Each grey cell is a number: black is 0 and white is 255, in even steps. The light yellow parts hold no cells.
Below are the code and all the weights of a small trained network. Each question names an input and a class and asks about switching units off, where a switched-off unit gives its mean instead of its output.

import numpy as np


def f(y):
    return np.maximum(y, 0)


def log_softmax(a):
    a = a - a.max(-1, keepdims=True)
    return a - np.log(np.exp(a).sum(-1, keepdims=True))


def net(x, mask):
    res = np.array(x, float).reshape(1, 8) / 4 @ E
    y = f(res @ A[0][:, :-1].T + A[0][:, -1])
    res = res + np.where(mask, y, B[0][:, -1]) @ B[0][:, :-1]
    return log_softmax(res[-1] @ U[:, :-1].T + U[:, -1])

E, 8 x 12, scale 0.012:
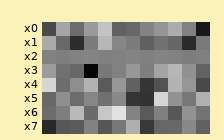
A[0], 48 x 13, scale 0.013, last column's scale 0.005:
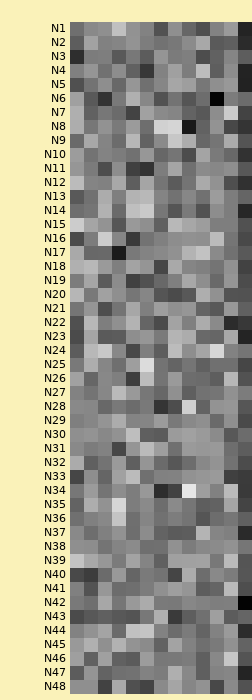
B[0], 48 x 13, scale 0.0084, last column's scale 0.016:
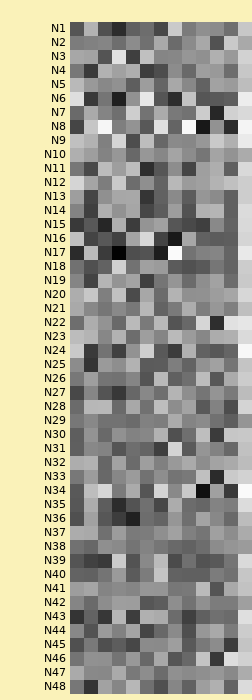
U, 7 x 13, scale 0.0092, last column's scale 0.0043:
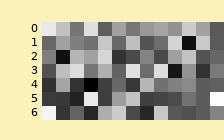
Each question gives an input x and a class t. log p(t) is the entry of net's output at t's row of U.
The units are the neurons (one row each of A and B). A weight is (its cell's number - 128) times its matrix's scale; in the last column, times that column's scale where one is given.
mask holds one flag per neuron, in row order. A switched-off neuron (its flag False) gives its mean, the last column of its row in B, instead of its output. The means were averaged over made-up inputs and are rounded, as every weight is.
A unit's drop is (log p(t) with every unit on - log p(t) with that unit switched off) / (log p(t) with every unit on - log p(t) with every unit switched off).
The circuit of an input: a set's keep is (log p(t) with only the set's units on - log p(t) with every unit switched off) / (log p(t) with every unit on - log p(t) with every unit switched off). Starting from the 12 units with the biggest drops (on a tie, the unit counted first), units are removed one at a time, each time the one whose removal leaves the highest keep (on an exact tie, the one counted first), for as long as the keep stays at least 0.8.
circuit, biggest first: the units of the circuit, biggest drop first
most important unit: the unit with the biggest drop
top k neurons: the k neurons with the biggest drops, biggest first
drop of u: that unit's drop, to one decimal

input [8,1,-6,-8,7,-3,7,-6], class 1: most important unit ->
N22
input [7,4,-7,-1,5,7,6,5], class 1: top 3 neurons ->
(N33; N8; N22)
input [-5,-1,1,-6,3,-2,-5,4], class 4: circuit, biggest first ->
(N36; N35)
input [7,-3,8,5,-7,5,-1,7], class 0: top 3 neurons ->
(N3; N23; N5)
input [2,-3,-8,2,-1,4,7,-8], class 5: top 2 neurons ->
(N15; N39)
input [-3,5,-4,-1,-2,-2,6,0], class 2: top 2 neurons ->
(N14; N24)
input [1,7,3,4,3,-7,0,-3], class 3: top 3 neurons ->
(N8; N24; N16)
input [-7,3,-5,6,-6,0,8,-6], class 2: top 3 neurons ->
(N14; N44; N25)
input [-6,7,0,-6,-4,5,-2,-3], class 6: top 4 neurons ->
(N6; N17; N22; N21)
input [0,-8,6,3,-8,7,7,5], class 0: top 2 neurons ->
(N3; N23)
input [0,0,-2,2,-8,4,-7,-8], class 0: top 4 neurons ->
(N9; N23; N43; N5)
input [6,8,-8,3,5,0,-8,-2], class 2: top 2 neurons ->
(N11; N48)
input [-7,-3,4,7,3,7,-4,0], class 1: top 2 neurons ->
(N7; N46)
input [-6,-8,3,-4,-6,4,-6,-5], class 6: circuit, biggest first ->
(N24)
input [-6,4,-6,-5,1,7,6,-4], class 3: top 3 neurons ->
(N34; N28; N22)
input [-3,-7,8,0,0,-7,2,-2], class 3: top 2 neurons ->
(N8; N6)
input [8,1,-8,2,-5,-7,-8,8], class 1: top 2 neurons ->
(N22; N33)
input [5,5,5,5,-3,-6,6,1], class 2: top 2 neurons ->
(N34; N14)
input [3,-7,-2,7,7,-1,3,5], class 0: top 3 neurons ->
(N12; N20; N6)
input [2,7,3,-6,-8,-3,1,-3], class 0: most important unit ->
N9
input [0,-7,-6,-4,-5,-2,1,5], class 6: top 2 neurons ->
(N16; N24)
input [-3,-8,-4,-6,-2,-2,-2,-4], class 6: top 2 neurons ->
(N24; N16)
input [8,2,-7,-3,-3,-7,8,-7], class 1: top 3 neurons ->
(N22; N30; N33)
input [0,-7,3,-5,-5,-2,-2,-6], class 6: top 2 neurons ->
(N24; N16)
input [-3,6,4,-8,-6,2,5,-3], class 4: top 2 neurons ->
(N35; N1)
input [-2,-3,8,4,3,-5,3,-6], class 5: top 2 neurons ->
(N15; N34)
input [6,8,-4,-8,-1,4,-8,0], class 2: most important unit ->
N48
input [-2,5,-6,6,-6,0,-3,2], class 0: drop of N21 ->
0.2
